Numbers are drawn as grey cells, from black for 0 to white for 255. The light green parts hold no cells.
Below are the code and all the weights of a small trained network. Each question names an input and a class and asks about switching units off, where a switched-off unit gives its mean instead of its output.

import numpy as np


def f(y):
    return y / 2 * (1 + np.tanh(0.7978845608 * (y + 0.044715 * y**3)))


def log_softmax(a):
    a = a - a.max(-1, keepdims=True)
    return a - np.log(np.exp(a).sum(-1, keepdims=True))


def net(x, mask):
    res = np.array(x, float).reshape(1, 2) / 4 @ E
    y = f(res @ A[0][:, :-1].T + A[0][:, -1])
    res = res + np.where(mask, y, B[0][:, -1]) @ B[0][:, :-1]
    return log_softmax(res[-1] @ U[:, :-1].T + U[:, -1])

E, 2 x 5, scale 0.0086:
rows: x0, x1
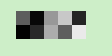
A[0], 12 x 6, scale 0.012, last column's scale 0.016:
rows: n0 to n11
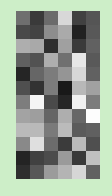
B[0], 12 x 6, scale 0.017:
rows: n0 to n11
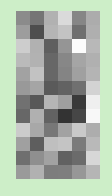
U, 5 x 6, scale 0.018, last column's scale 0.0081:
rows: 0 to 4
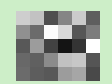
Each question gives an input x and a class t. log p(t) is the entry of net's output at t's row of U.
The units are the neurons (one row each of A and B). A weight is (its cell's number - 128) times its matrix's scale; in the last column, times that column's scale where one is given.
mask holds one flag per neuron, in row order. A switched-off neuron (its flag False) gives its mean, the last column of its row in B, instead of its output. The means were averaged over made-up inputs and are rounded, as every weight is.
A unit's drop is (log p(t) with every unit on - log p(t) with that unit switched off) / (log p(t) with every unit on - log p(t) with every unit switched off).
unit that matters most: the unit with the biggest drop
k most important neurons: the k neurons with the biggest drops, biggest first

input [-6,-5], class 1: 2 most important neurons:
n6; n9
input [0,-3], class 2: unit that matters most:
n7
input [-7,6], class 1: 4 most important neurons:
n6; n9; n2; n7
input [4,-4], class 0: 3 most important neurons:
n6; n2; n9
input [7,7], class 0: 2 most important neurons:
n6; n4
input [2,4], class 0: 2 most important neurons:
n7; n6
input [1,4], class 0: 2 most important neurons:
n7; n6
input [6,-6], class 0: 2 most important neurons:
n2; n6
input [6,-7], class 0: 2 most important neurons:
n2; n6
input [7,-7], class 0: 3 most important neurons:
n2; n6; n8
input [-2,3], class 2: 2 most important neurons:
n2; n8
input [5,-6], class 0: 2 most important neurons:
n2; n6
